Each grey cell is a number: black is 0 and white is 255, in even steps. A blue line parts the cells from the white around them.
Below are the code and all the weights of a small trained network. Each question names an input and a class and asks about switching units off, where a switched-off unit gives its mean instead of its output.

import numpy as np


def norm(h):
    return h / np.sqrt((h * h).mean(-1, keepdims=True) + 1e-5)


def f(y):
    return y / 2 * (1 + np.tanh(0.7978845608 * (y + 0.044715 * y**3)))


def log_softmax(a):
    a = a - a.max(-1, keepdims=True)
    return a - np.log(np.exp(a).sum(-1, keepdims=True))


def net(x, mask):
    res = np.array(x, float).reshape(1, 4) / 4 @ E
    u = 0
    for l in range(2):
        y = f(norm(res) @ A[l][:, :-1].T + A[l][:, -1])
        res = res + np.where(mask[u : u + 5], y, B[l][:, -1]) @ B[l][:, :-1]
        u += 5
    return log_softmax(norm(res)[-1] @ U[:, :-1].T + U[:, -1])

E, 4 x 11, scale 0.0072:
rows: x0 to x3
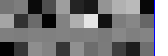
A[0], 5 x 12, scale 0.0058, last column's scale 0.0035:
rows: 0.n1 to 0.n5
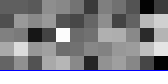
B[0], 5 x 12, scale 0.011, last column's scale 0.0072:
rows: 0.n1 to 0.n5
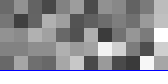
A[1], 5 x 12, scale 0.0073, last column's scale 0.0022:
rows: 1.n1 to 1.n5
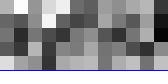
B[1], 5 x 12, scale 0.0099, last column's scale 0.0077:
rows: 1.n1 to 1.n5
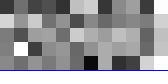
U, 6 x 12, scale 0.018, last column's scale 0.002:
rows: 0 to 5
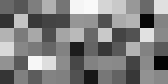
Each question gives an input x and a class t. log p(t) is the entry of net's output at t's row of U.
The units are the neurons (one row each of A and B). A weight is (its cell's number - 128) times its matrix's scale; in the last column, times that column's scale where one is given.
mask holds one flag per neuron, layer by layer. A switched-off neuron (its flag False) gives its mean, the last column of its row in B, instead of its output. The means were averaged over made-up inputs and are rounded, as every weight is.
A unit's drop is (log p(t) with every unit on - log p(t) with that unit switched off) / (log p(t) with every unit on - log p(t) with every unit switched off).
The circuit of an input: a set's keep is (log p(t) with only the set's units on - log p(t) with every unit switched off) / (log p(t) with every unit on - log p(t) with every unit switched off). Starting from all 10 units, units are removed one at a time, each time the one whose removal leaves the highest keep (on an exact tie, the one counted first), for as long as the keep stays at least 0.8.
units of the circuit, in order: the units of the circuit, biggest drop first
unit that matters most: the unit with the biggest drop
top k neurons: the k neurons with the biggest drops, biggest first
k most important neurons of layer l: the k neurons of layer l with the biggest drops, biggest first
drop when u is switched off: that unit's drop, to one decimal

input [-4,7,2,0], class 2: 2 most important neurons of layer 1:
[1.n5; 1.n1]
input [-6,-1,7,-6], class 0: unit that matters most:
1.n1
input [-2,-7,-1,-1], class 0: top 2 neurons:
[1.n1; 0.n4]
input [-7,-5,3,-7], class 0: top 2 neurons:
[0.n4; 1.n1]
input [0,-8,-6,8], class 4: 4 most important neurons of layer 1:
[1.n2; 1.n1; 1.n5; 1.n4]
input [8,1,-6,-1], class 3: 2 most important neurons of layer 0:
[0.n3; 0.n4]
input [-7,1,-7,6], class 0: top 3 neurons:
[1.n3; 1.n5; 0.n3]
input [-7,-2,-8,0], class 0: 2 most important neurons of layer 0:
[0.n4; 0.n3]
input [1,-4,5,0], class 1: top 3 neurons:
[1.n1; 1.n5; 1.n3]
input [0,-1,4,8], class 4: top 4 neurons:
[0.n2; 1.n1; 1.n2; 1.n3]
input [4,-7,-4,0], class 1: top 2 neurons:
[1.n1; 1.n5]
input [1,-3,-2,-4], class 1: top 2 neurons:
[1.n1; 1.n3]
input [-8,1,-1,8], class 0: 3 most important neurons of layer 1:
[1.n3; 1.n5; 1.n4]
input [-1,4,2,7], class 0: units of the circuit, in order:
[1.n3]
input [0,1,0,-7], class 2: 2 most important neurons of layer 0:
[0.n2; 0.n4]
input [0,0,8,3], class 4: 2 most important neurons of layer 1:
[1.n1; 1.n2]
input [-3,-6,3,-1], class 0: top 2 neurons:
[1.n1; 0.n4]
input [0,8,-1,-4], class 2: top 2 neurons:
[1.n5; 1.n1]
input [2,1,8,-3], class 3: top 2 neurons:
[0.n3; 1.n5]
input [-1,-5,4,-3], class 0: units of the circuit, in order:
[0.n4]
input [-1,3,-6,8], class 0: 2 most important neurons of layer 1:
[1.n3; 1.n1]
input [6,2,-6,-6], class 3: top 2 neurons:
[0.n3; 1.n5]
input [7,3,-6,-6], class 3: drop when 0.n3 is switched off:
0.4
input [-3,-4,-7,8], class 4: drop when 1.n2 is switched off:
0.1
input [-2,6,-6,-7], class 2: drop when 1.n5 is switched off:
0.6
